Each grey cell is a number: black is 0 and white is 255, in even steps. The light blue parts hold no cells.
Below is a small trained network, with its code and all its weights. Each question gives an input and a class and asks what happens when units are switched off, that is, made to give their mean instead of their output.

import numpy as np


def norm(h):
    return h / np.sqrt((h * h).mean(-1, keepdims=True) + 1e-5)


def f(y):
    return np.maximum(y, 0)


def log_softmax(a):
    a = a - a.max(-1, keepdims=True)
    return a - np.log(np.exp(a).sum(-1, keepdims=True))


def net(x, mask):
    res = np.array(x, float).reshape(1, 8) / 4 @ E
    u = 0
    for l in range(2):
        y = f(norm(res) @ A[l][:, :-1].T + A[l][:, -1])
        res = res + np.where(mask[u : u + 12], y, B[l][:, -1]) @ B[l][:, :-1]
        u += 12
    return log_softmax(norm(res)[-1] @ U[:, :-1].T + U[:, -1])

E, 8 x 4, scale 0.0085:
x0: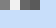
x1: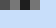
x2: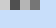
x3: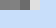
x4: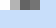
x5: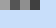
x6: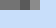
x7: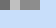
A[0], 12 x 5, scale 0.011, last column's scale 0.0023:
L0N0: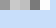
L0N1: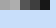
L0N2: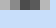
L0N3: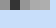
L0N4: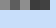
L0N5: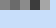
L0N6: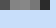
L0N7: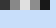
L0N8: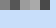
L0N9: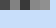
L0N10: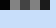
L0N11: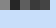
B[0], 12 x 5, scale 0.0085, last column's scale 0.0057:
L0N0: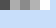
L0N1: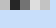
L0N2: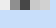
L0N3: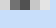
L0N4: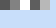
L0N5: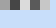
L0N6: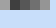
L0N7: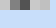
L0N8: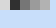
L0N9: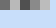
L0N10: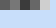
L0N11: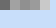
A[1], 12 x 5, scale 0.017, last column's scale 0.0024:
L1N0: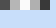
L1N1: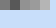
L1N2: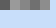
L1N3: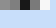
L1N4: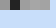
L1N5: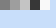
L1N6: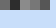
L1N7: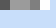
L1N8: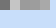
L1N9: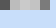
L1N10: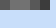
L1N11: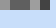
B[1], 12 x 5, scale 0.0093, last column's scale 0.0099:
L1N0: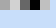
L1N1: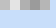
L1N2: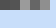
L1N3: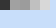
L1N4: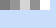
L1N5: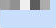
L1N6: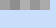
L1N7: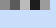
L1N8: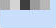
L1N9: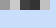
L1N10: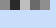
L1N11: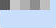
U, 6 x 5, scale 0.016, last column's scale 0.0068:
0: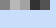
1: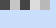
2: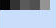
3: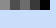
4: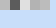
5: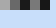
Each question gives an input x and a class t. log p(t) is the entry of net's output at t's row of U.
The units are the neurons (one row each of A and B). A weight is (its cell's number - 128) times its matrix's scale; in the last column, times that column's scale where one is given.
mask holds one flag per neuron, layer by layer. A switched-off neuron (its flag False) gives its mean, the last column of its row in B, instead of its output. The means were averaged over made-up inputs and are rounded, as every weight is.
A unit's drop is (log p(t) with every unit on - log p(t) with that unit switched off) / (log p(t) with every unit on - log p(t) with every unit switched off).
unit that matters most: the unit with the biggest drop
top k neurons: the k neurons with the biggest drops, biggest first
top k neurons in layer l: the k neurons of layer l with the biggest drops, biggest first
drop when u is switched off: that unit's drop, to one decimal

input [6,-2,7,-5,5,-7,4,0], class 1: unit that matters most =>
L0N0
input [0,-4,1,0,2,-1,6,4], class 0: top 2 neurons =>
L1N0; L0N3
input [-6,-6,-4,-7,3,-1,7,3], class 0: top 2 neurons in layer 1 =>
L1N0; L1N9
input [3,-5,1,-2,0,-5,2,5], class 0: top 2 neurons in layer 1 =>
L1N0; L1N7
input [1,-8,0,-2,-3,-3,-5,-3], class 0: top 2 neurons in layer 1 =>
L1N0; L1N9
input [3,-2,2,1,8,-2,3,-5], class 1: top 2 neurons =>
L0N5; L1N5
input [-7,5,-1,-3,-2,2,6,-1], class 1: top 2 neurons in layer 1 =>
L1N3; L1N5
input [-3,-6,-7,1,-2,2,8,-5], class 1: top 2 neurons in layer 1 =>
L1N3; L1N5
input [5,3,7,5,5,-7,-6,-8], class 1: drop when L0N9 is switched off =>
-0.1
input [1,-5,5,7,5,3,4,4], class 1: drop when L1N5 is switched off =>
0.2
